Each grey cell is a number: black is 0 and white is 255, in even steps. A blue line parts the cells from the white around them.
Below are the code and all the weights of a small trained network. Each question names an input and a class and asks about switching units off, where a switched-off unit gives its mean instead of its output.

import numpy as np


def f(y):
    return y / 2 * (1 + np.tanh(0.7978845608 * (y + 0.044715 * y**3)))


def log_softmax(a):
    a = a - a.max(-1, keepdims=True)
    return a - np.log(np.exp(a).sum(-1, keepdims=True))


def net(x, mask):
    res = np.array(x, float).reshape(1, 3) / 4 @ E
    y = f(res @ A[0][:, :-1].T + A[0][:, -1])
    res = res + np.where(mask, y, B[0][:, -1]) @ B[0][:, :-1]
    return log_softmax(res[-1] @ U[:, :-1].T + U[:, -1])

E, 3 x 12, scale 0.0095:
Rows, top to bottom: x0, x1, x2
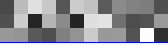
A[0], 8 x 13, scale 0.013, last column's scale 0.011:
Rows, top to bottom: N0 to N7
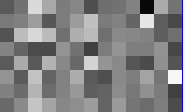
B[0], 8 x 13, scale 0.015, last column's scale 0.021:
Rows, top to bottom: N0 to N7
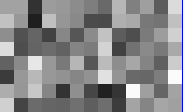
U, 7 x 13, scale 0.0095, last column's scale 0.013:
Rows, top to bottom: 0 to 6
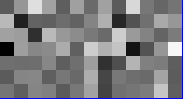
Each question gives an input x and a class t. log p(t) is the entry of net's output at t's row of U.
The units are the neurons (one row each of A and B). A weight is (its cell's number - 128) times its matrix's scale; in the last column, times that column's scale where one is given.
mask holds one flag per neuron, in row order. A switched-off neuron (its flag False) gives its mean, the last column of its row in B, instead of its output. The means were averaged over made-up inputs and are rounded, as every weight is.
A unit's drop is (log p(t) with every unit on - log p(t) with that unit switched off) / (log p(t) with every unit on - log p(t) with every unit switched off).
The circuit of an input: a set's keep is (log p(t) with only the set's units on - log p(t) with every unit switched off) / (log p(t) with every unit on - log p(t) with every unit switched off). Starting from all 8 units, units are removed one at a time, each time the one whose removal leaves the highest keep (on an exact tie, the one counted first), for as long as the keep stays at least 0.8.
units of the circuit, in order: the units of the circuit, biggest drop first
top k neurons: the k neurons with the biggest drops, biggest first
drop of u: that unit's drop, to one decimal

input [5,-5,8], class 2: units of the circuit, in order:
(N1)
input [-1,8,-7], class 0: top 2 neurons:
(N4; N1)
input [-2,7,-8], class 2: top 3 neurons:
(N0; N5; N6)
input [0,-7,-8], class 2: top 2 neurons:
(N0; N4)
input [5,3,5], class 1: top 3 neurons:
(N2; N0; N5)
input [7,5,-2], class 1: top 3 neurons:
(N2; N7; N5)
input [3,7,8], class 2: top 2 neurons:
(N1; N5)
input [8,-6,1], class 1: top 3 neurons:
(N2; N7; N4)
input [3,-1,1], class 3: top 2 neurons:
(N3; N6)
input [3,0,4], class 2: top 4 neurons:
(N1; N5; N3; N4)
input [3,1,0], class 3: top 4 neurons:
(N3; N6; N1; N7)
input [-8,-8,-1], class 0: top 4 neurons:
(N5; N6; N2; N7)
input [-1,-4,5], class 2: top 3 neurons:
(N1; N4; N2)
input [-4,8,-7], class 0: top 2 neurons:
(N4; N1)
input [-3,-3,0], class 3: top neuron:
(N4)
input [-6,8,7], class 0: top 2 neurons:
(N4; N0)
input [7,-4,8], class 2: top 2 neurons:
(N1; N3)
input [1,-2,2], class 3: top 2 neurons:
(N4; N6)
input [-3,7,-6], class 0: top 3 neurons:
(N4; N1; N5)
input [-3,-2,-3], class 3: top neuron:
(N1)
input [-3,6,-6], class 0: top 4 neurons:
(N4; N1; N5; N2)
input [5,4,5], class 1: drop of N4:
-0.1
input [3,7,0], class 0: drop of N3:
0.0
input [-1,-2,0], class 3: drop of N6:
0.2
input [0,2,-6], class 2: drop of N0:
0.1
